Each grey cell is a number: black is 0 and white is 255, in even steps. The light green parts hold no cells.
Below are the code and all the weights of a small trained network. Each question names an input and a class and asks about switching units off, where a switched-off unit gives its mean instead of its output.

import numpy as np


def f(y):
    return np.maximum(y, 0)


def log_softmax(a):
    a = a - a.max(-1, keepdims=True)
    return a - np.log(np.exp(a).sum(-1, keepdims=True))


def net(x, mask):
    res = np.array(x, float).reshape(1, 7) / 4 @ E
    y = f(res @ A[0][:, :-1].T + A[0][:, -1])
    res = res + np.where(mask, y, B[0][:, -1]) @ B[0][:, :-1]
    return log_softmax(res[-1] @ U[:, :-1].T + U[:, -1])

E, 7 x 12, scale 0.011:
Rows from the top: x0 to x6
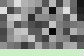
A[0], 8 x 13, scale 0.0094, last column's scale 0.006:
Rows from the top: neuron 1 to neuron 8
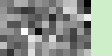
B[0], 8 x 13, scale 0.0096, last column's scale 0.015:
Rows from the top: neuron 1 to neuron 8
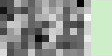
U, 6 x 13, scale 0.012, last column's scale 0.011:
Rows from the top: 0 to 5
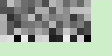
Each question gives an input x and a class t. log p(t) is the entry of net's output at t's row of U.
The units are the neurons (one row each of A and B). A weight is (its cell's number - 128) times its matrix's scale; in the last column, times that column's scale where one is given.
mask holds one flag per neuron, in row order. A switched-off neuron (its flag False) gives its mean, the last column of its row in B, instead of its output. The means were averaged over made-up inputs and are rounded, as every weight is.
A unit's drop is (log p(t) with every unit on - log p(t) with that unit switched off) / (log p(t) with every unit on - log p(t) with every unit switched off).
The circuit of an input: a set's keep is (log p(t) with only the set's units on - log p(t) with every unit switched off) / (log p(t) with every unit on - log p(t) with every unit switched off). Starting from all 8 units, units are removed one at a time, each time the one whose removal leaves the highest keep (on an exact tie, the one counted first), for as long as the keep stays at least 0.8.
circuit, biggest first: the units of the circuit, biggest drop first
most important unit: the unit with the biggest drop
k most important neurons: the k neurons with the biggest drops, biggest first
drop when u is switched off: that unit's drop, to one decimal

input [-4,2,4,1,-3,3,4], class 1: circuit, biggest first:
neuron 6; neuron 4
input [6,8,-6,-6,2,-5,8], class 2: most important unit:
neuron 7
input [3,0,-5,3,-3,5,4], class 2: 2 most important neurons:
neuron 7; neuron 8
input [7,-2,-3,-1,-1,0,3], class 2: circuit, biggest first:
neuron 5; neuron 4
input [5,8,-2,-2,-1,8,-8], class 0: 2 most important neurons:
neuron 5; neuron 6
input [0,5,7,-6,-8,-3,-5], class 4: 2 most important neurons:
neuron 6; neuron 1
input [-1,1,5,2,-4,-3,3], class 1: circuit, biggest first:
neuron 6; neuron 2
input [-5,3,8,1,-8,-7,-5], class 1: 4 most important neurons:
neuron 6; neuron 2; neuron 5; neuron 7
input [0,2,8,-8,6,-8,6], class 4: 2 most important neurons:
neuron 1; neuron 4
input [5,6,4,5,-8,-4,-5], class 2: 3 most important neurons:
neuron 7; neuron 4; neuron 3
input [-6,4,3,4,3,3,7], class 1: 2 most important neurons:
neuron 6; neuron 2
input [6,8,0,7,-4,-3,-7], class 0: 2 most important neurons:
neuron 5; neuron 8
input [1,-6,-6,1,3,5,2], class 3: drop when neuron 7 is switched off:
-0.1
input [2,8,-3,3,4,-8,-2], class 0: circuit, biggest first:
neuron 4
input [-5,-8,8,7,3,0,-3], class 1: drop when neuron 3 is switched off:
0.2
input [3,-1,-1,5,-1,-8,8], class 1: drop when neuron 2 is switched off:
0.1
